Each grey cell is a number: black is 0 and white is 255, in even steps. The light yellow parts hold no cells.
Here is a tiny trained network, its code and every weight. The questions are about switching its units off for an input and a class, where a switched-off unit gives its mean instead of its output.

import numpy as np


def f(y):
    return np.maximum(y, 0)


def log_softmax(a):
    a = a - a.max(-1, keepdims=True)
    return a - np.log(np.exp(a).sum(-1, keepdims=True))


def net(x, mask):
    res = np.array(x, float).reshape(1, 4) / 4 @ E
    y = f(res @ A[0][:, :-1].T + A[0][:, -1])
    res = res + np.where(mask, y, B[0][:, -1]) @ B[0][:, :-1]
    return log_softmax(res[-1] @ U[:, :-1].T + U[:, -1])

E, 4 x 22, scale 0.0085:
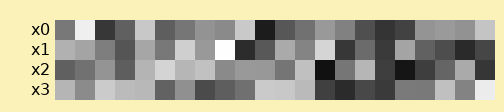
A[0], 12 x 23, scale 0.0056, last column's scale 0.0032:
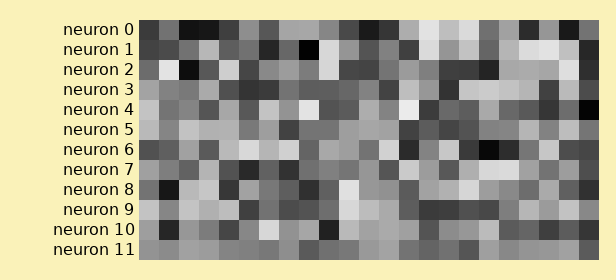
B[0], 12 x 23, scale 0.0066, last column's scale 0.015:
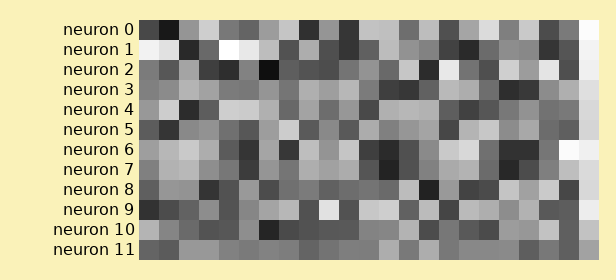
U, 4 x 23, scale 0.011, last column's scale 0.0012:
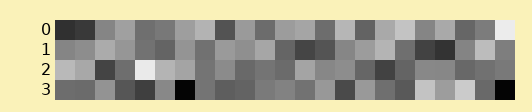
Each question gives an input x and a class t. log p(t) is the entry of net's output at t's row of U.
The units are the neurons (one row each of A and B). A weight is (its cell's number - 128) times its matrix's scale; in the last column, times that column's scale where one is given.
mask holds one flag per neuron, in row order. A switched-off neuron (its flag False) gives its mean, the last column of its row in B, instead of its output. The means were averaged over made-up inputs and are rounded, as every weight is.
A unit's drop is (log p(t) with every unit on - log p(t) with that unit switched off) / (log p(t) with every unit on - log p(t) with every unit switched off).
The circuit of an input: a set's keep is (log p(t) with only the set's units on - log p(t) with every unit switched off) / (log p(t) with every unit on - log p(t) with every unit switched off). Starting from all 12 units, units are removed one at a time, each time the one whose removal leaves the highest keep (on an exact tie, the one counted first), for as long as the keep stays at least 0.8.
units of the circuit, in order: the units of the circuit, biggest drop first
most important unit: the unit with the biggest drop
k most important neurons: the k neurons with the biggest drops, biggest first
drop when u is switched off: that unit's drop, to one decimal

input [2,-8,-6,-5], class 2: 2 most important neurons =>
neuron 1; neuron 6
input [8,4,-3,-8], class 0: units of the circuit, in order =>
neuron 0
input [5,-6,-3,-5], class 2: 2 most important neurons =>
neuron 1; neuron 9
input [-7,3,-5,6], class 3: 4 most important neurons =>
neuron 10; neuron 0; neuron 8; neuron 6
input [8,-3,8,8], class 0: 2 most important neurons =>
neuron 9; neuron 5
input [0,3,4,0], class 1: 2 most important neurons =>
neuron 1; neuron 6
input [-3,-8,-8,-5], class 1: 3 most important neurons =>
neuron 7; neuron 3; neuron 4
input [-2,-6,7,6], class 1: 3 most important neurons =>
neuron 6; neuron 0; neuron 4
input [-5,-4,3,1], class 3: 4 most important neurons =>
neuron 8; neuron 4; neuron 7; neuron 3
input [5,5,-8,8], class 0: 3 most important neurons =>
neuron 9; neuron 5; neuron 6
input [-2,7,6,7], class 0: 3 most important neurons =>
neuron 9; neuron 1; neuron 5
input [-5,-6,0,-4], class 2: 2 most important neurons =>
neuron 1; neuron 2
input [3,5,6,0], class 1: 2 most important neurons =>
neuron 6; neuron 1
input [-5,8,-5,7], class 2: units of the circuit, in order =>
neuron 4
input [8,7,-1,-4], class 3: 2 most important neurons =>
neuron 2; neuron 1
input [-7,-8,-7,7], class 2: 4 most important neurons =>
neuron 1; neuron 0; neuron 8; neuron 6
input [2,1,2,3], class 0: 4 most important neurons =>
neuron 1; neuron 8; neuron 7; neuron 3
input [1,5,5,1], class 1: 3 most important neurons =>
neuron 1; neuron 6; neuron 8
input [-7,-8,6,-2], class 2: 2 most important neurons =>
neuron 1; neuron 2
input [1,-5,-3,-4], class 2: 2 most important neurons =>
neuron 1; neuron 9
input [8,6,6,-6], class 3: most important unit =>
neuron 2
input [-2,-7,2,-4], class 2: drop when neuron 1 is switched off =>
1.2
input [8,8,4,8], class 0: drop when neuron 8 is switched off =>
0.2
